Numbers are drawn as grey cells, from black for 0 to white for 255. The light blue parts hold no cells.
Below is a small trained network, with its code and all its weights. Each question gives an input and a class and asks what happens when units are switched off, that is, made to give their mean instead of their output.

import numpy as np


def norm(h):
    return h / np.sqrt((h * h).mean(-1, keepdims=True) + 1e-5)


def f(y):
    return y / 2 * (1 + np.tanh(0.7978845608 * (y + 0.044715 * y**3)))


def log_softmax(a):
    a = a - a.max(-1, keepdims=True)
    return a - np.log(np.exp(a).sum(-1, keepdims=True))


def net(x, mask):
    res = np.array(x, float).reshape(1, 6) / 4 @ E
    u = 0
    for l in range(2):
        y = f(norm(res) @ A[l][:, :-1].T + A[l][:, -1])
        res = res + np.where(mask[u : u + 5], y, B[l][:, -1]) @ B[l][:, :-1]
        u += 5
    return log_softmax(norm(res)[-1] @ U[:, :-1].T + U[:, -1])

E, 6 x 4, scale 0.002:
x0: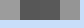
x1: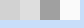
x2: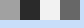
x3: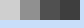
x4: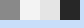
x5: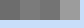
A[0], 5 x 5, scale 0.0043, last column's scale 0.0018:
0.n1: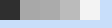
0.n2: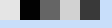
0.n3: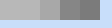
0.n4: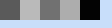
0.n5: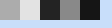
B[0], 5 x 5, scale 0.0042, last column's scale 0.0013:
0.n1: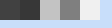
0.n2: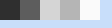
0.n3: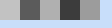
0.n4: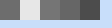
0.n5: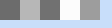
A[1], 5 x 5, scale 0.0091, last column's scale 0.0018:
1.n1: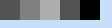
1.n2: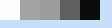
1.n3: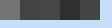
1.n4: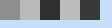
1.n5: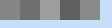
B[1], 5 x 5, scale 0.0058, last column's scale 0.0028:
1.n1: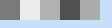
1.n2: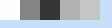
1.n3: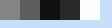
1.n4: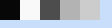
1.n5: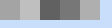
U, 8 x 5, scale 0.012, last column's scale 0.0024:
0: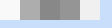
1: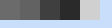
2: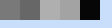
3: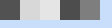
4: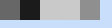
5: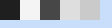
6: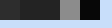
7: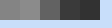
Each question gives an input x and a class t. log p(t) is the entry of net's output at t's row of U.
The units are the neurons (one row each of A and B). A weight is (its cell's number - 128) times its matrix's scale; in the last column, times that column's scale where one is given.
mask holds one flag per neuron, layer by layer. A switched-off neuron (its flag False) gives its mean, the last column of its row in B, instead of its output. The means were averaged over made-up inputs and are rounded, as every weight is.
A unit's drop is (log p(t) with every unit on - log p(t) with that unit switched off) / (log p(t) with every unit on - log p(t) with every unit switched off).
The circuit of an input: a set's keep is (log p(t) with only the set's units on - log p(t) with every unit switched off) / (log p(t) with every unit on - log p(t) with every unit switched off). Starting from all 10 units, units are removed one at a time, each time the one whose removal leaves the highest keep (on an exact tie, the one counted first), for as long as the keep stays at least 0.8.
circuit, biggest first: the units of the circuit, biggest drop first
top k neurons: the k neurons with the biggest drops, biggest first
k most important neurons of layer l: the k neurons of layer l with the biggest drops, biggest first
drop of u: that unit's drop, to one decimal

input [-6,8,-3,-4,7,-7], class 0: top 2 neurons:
1.n2, 0.n3
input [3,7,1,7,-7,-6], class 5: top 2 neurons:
1.n4, 0.n1
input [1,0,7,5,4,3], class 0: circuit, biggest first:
1.n2
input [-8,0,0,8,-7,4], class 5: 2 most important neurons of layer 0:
0.n1, 0.n5
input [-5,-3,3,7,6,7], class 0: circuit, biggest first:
1.n2, 0.n2
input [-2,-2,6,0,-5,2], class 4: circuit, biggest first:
0.n2, 1.n3
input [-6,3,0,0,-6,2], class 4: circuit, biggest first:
0.n2, 1.n4, 0.n1
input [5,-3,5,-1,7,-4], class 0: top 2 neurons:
1.n2, 0.n2
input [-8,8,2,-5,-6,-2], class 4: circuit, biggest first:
1.n4, 0.n1
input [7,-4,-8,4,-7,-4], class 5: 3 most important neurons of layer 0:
0.n5, 0.n1, 0.n3
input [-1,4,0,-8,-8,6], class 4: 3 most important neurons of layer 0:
0.n1, 0.n2, 0.n5
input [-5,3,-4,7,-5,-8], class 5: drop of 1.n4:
0.2
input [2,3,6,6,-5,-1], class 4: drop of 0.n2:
0.9
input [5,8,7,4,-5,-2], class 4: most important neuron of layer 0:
0.n2
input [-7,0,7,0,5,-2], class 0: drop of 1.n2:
0.4
